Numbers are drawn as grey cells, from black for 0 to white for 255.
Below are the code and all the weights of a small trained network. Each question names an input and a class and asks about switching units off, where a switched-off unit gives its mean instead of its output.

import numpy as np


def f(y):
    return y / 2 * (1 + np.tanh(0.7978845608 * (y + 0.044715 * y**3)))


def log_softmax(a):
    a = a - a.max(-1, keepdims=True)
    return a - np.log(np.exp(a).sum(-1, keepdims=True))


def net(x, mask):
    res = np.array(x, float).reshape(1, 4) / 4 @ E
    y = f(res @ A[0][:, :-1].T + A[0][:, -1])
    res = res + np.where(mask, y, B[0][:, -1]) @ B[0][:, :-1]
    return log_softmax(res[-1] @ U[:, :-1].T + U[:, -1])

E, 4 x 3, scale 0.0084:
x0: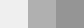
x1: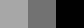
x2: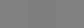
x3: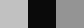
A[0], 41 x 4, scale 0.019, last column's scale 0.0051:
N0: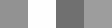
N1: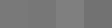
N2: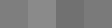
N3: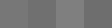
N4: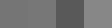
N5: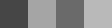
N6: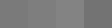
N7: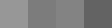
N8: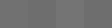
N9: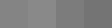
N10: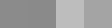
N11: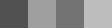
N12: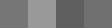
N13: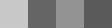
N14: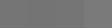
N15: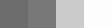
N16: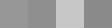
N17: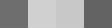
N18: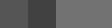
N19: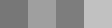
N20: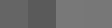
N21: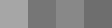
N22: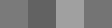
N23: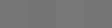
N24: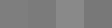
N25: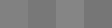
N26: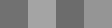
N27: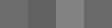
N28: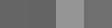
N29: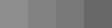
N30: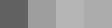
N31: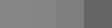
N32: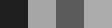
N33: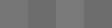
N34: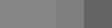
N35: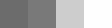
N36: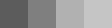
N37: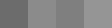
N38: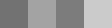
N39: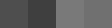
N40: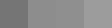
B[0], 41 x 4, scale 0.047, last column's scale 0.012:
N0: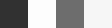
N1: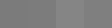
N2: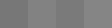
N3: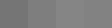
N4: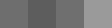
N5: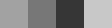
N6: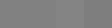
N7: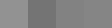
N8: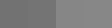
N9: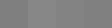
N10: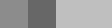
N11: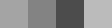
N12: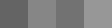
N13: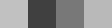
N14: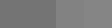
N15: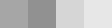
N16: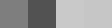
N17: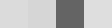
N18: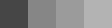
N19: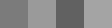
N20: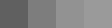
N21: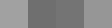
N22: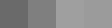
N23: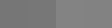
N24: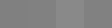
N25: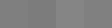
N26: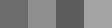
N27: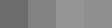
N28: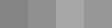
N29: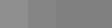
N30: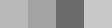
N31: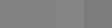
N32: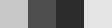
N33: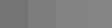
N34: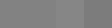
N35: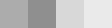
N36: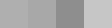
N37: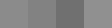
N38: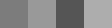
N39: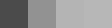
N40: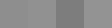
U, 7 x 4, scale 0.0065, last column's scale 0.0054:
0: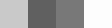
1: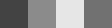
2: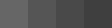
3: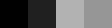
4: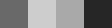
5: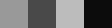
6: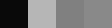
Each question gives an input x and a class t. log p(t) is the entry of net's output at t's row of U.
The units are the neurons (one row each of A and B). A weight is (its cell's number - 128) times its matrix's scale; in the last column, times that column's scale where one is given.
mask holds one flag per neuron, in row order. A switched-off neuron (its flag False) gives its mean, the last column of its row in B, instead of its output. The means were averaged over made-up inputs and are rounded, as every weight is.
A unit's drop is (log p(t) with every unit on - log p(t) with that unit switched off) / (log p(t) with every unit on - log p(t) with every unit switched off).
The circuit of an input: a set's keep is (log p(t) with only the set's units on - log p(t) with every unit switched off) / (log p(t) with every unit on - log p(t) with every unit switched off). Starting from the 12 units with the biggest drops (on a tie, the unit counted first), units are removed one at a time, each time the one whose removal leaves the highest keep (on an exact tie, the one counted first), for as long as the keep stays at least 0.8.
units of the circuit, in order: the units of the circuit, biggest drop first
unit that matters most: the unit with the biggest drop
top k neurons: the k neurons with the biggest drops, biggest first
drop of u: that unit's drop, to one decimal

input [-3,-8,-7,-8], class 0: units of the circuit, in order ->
(N32)
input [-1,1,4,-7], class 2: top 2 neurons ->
(N32, N0)
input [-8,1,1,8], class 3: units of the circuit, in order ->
(N17, N0, N18)
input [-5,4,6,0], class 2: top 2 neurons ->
(N0, N32)
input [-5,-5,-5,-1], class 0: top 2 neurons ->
(N0, N32)
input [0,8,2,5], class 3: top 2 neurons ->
(N17, N32)
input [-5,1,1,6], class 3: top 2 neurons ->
(N17, N0)
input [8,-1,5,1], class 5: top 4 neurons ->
(N13, N32, N16, N5)
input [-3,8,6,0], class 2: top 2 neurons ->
(N0, N16)
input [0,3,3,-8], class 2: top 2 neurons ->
(N32, N5)
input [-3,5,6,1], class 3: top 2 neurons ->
(N0, N17)
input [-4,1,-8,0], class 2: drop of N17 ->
0.2
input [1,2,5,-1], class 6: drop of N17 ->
0.1
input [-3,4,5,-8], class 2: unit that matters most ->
N32
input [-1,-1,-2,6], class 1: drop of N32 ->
0.2
